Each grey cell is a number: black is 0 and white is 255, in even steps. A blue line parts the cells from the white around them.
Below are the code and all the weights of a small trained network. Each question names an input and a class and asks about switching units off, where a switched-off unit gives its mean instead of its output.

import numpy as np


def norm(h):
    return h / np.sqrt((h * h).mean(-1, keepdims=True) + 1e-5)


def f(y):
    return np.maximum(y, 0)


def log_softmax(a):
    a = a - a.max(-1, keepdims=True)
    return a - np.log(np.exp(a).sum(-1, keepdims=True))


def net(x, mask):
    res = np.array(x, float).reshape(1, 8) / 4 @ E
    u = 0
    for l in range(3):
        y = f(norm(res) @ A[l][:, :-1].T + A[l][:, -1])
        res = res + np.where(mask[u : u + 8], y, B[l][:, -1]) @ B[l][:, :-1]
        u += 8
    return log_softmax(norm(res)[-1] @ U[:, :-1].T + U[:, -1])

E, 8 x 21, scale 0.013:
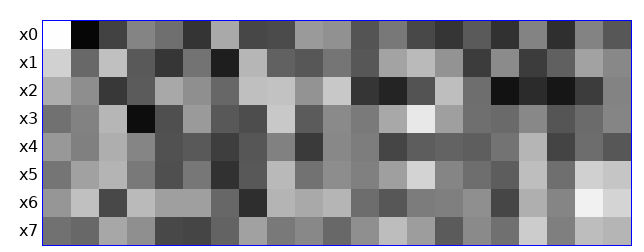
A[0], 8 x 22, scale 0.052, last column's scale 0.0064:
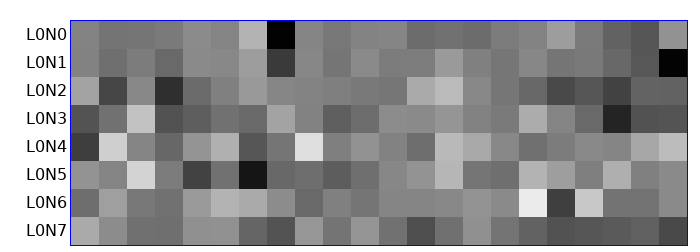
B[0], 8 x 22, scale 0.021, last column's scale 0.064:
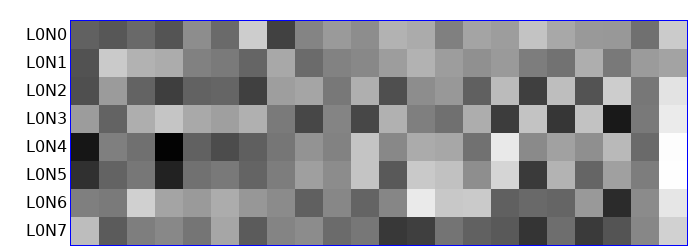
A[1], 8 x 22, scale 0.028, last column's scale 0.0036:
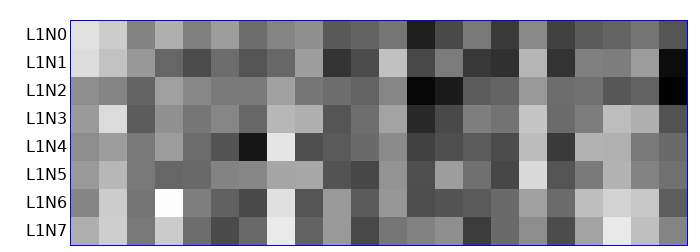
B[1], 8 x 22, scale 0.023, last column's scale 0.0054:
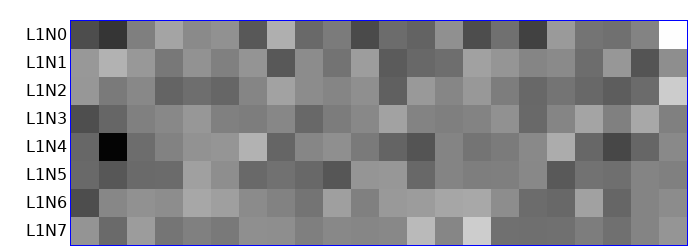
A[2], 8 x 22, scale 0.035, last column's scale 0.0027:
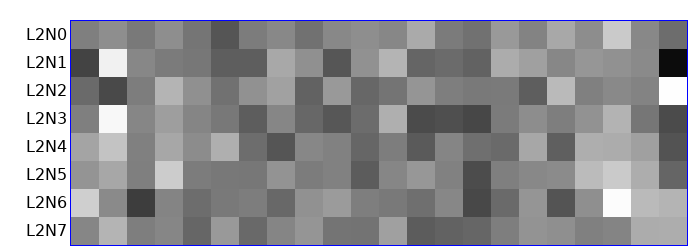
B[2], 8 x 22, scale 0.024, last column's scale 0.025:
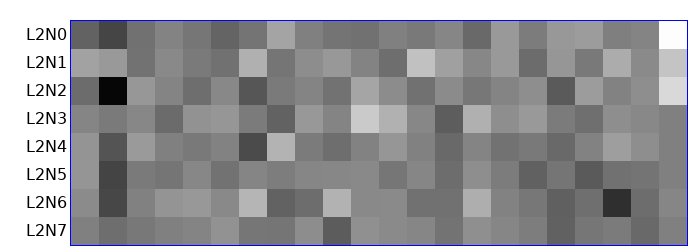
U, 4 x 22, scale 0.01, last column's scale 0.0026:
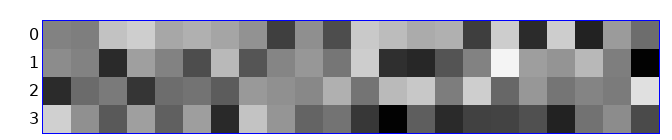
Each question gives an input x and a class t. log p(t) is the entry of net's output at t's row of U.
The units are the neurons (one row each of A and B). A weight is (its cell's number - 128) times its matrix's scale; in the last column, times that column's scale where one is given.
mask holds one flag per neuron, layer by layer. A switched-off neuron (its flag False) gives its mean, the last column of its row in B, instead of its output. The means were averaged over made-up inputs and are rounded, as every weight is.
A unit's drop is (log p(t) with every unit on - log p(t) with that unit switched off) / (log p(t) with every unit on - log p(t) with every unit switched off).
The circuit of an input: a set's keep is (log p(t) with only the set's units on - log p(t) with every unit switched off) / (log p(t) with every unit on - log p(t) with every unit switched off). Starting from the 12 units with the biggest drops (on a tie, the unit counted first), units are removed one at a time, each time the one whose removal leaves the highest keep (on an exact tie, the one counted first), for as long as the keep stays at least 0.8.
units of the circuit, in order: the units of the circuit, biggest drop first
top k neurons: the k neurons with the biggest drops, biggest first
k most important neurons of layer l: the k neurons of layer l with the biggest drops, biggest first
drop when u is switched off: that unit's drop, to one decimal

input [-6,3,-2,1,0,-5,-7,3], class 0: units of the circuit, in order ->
[L0N3]
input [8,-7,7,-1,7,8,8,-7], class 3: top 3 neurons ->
[L0N7 L0N5 L0N4]
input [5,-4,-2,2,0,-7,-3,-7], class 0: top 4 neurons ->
[L0N4 L0N5 L0N6 L0N1]
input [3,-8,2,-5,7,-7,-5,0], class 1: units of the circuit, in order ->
[L0N6 L0N0 L0N5 L0N4]
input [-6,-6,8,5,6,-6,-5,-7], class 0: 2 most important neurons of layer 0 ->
[L0N3 L0N5]
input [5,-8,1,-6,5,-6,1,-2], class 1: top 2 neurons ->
[L0N0 L0N5]
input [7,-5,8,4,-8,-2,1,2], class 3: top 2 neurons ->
[L0N7 L0N4]
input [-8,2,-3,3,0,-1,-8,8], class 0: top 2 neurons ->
[L0N3 L0N6]
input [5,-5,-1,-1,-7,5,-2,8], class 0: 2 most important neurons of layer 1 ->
[L1N7 L1N6]
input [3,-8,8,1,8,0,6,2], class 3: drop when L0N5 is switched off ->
0.4
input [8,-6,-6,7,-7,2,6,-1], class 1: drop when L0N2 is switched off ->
0.2
